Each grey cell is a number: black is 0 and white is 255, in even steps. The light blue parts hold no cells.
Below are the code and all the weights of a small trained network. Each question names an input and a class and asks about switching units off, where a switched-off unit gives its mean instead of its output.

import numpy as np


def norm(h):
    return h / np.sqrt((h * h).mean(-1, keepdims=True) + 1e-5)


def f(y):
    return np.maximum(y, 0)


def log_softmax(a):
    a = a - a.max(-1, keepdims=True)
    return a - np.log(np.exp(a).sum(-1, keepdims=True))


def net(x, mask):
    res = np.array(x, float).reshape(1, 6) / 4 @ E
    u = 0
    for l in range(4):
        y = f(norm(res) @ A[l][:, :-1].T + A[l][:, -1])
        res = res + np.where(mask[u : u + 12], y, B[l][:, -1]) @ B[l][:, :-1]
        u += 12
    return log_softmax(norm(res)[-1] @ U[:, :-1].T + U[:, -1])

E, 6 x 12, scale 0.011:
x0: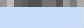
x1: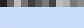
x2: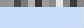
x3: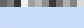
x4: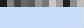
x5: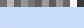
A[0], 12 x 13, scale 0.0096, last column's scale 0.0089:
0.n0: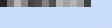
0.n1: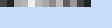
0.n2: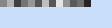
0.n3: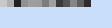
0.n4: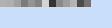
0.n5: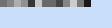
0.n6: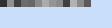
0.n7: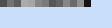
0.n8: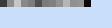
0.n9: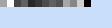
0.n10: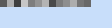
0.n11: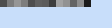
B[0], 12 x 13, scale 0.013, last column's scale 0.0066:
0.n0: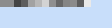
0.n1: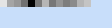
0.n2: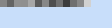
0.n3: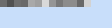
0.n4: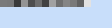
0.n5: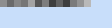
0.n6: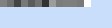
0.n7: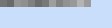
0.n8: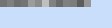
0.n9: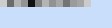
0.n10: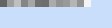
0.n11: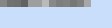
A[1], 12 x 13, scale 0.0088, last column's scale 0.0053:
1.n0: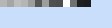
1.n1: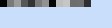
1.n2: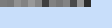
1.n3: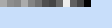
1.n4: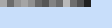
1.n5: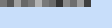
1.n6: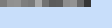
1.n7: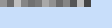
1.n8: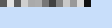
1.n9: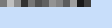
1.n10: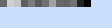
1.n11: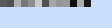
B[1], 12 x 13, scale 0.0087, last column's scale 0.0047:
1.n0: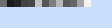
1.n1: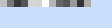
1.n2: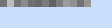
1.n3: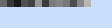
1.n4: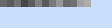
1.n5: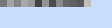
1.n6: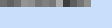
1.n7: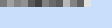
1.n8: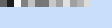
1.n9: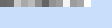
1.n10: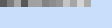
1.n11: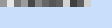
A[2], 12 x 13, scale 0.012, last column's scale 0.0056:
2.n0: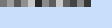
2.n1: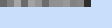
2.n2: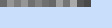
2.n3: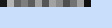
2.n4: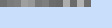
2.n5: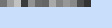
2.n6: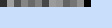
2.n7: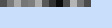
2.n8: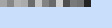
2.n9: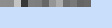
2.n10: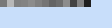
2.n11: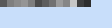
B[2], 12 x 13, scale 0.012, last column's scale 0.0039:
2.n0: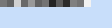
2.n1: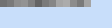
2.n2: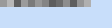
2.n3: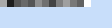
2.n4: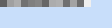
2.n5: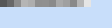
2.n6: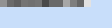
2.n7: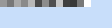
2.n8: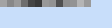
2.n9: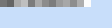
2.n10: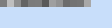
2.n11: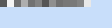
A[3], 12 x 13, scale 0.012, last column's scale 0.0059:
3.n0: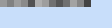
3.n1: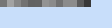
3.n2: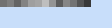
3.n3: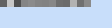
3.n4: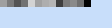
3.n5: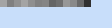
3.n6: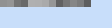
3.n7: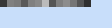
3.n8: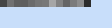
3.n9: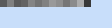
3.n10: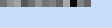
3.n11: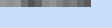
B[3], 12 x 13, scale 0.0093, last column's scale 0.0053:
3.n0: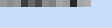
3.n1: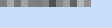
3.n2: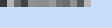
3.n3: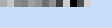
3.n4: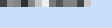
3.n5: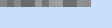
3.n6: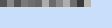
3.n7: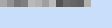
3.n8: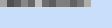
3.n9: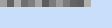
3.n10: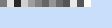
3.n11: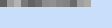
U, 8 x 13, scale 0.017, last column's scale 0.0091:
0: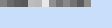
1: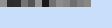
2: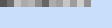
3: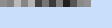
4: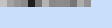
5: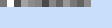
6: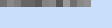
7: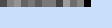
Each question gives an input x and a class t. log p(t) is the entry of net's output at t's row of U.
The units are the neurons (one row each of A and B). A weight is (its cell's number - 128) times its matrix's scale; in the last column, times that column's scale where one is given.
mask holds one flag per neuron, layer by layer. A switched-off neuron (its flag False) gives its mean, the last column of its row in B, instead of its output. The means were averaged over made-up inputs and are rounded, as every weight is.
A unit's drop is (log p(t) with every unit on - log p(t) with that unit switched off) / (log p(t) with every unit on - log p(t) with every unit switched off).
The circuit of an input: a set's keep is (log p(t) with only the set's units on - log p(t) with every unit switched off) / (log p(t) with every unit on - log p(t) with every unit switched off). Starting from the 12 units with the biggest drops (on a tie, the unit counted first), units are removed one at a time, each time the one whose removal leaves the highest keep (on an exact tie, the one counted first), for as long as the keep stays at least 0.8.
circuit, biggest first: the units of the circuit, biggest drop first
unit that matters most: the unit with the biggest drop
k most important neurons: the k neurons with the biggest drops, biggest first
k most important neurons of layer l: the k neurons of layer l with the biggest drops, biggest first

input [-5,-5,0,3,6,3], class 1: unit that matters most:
0.n6
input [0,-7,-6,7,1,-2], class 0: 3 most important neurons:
0.n3, 3.n4, 1.n9
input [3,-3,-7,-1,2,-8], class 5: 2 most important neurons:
1.n11, 3.n10
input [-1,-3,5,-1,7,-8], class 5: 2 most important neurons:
1.n11, 3.n10
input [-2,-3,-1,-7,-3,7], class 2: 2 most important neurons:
1.n9, 1.n10
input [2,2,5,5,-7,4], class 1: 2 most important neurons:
0.n4, 1.n0
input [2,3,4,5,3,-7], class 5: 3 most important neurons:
1.n11, 3.n10, 0.n10
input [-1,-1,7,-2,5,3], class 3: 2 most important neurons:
2.n0, 0.n2
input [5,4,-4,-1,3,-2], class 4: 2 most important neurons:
0.n9, 0.n3
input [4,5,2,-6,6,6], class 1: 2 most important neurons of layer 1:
1.n8, 1.n7
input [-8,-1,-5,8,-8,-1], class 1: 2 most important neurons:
1.n0, 1.n3
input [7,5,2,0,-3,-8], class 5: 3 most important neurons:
3.n10, 0.n1, 1.n11
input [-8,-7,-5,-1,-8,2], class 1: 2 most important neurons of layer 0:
0.n4, 0.n0
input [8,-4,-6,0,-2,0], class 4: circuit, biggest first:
0.n9
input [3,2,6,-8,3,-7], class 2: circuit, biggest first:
2.n5, 2.n9
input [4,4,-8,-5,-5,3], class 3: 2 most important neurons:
0.n5, 2.n7
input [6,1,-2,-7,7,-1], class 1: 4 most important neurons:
0.n6, 0.n10, 2.n3, 1.n8
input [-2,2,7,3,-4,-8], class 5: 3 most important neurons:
1.n11, 3.n10, 0.n5
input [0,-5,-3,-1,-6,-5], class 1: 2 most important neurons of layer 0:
0.n0, 0.n11
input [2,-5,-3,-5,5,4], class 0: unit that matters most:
0.n3
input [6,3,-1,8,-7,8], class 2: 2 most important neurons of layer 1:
1.n8, 1.n0
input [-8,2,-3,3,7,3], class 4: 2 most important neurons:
0.n1, 0.n4
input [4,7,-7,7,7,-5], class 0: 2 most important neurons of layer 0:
0.n0, 0.n4
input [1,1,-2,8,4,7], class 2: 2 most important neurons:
1.n8, 0.n10
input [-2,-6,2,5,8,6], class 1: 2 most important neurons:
0.n6, 2.n3
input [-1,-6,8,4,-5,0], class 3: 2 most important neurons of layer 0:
0.n2, 0.n0
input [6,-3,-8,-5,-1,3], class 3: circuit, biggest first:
2.n7
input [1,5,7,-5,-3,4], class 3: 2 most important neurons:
0.n2, 2.n0
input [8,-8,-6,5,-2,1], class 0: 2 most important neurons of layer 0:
0.n3, 0.n1
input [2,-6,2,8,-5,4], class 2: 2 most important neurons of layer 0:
0.n10, 0.n0
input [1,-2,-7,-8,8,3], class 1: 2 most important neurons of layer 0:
0.n6, 0.n10
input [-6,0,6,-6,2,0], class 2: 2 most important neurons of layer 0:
0.n9, 0.n5
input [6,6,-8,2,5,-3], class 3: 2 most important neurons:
0.n5, 2.n7
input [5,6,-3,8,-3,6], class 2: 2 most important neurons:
0.n10, 1.n8
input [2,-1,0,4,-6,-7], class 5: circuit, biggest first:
3.n10
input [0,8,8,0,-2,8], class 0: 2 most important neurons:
0.n0, 1.n1
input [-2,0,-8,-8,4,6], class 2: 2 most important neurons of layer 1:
1.n9, 1.n10
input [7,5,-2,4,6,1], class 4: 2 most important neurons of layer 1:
1.n0, 1.n3
